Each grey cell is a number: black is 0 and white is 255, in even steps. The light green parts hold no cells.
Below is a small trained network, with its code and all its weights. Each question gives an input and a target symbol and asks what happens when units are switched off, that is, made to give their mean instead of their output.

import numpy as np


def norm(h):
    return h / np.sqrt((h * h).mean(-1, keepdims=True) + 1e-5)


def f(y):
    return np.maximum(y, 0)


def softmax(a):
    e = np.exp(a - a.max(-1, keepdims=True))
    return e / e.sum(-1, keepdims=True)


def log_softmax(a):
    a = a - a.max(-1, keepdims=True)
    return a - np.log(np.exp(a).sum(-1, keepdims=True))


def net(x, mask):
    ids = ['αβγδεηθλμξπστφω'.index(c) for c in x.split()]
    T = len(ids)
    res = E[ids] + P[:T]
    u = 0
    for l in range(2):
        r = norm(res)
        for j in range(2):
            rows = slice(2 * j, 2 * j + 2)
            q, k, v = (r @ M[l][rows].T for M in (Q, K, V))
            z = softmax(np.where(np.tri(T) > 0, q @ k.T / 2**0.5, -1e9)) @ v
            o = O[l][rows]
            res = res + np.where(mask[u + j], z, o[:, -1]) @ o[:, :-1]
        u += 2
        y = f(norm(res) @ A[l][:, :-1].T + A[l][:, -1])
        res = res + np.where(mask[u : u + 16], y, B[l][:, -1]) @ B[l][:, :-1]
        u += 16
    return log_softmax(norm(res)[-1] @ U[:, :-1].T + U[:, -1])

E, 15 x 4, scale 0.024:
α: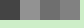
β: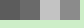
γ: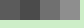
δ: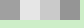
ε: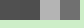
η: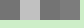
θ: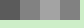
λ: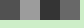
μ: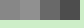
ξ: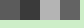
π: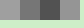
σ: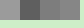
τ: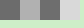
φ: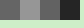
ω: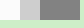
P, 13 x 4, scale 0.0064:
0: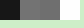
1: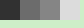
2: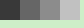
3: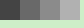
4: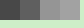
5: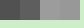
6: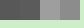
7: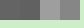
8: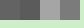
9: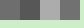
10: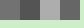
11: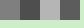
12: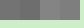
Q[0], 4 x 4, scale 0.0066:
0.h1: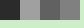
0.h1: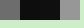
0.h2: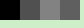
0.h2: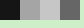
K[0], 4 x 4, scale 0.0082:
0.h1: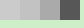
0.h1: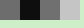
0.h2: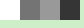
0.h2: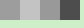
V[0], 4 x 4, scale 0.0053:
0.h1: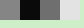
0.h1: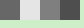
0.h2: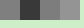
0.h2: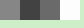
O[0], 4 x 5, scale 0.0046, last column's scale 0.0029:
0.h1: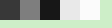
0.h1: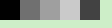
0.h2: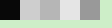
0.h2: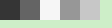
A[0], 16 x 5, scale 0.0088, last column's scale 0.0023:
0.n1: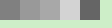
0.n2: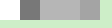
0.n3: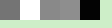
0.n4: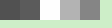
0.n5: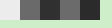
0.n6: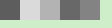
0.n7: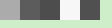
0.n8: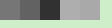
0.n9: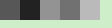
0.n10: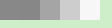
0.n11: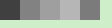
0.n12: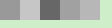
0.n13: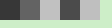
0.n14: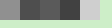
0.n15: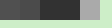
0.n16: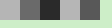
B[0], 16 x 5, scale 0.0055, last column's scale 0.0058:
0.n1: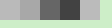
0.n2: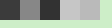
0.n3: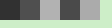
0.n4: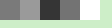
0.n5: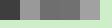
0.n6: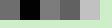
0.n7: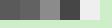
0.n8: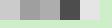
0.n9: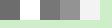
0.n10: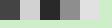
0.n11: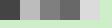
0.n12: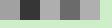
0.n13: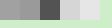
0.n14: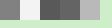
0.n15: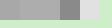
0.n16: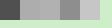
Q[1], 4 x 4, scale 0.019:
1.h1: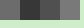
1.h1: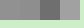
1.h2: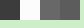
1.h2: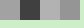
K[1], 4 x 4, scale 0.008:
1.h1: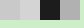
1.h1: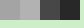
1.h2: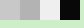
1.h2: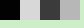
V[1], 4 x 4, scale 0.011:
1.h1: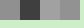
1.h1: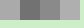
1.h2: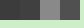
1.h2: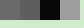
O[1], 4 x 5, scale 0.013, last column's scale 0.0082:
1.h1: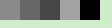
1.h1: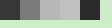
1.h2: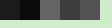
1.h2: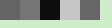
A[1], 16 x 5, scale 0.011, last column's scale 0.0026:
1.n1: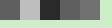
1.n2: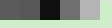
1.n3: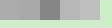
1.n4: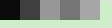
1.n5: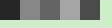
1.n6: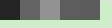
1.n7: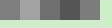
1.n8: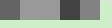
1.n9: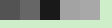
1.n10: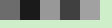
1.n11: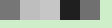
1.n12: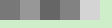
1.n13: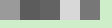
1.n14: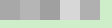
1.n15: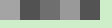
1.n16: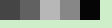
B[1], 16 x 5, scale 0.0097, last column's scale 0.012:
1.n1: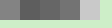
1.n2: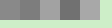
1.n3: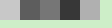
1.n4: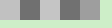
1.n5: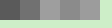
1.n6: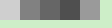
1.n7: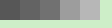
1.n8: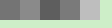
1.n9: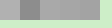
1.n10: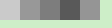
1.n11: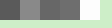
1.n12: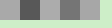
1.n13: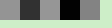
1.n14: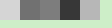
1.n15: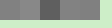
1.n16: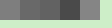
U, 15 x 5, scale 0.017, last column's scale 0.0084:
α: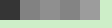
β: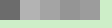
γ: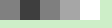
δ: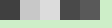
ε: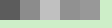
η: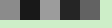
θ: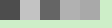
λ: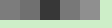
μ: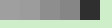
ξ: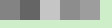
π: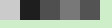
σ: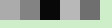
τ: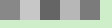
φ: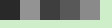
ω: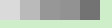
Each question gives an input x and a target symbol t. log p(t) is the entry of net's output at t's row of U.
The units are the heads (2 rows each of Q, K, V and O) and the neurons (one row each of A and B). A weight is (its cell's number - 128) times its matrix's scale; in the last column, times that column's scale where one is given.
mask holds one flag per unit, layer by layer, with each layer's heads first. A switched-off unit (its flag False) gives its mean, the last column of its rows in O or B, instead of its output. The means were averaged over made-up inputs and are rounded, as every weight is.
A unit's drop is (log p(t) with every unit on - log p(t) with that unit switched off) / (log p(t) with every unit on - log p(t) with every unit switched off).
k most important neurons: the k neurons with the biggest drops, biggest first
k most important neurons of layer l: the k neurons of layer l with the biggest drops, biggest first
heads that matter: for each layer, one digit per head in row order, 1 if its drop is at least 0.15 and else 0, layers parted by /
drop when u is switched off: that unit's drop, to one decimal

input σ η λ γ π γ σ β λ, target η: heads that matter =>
01 / 01
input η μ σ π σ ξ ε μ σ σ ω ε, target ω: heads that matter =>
00 / 01
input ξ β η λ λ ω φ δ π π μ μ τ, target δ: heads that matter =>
10 / 01
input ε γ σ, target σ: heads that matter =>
01 / 01
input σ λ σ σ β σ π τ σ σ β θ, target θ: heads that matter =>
11 / 01
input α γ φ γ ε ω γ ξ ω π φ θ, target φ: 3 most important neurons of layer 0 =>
0.n2, 0.n10, 0.n15
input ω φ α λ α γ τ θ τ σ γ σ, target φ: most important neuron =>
0.n2
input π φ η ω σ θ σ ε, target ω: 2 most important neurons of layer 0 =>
0.n13, 0.n12
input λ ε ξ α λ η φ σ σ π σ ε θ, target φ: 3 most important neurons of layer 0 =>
0.n15, 0.n7, 0.n13
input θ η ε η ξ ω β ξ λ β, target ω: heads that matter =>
10 / 01
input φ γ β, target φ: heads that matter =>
11 / 01
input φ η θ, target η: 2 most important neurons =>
0.n6, 0.n12
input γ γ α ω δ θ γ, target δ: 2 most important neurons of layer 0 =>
0.n2, 0.n3
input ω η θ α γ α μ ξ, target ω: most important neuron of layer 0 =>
0.n15
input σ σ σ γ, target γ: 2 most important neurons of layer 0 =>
0.n7, 0.n14
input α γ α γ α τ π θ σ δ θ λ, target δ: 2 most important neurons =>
0.n3, 0.n6
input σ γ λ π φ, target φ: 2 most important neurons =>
0.n15, 0.n14
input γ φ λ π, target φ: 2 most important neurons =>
0.n15, 0.n4
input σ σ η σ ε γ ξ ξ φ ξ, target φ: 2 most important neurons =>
0.n15, 0.n14
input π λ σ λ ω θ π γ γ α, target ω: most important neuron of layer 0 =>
0.n2
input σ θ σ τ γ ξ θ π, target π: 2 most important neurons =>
1.n1, 0.n13
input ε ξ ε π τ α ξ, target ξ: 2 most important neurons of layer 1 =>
1.n9, 1.n5
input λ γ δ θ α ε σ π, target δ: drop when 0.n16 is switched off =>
0.1
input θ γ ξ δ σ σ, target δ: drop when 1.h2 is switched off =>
0.8
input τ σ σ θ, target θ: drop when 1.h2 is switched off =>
0.5
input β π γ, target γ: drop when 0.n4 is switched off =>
0.3
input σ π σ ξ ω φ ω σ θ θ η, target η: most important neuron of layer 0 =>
0.n10
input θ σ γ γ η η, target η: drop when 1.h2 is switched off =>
0.3
